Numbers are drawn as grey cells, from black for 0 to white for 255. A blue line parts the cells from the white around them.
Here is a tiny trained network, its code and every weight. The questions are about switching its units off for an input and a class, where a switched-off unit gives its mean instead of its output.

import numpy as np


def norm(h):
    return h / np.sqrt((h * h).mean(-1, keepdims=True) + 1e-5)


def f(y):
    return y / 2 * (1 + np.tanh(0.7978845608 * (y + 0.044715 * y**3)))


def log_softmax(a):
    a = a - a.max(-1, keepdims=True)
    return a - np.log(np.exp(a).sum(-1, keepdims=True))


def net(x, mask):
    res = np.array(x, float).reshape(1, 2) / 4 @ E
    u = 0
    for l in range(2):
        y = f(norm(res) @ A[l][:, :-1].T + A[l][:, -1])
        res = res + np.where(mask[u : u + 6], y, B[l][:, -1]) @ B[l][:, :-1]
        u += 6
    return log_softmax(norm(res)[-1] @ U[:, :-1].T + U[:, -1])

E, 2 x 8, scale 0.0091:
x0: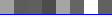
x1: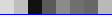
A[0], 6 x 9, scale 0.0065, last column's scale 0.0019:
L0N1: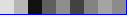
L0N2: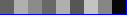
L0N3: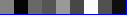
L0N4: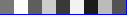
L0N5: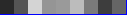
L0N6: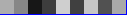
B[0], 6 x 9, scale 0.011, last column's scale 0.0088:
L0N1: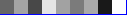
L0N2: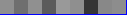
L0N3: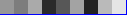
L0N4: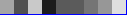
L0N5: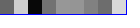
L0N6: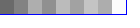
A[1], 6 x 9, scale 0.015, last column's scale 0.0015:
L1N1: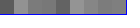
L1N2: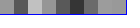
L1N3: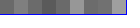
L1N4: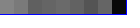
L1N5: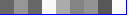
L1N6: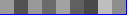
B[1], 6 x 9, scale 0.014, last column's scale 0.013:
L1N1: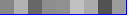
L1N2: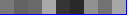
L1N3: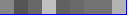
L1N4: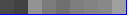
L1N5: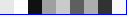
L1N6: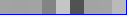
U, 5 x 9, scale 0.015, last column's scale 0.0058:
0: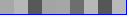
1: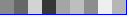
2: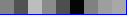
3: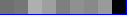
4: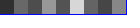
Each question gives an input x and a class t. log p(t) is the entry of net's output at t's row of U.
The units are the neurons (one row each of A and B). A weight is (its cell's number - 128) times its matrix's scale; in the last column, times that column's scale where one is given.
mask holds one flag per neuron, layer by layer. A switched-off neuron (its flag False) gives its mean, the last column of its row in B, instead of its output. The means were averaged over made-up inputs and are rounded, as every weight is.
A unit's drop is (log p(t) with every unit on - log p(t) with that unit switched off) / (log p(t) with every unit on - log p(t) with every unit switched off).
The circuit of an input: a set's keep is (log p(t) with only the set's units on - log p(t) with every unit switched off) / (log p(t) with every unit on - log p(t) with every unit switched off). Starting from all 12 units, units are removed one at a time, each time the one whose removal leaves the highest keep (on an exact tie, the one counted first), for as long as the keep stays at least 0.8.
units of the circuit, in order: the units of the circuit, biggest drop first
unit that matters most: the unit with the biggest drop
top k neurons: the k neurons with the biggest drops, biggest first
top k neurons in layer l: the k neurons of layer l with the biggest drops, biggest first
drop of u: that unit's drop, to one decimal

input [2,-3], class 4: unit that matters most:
L0N5
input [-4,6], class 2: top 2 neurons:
L0N4; L1N5
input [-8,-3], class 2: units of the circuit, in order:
L0N4; L1N5
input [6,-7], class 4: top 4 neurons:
L0N5; L0N4; L1N5; L0N6
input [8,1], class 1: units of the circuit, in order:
L0N3; L1N5
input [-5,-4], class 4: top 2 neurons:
L0N5; L0N1
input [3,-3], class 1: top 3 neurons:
L0N1; L0N3; L1N5
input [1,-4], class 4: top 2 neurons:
L0N1; L1N5
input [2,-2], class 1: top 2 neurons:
L0N3; L0N1
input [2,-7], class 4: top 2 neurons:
L0N1; L1N5
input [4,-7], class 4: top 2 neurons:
L0N5; L1N5
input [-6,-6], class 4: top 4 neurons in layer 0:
L0N1; L0N6; L0N5; L0N4
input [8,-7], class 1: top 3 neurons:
L0N1; L1N5; L0N3
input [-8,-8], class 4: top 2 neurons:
L0N1; L0N6
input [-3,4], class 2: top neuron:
L0N4
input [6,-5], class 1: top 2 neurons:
L0N1; L1N5
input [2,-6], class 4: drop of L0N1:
0.5
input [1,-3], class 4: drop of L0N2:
0.0
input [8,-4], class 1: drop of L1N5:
0.1
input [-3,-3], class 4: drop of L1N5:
0.4
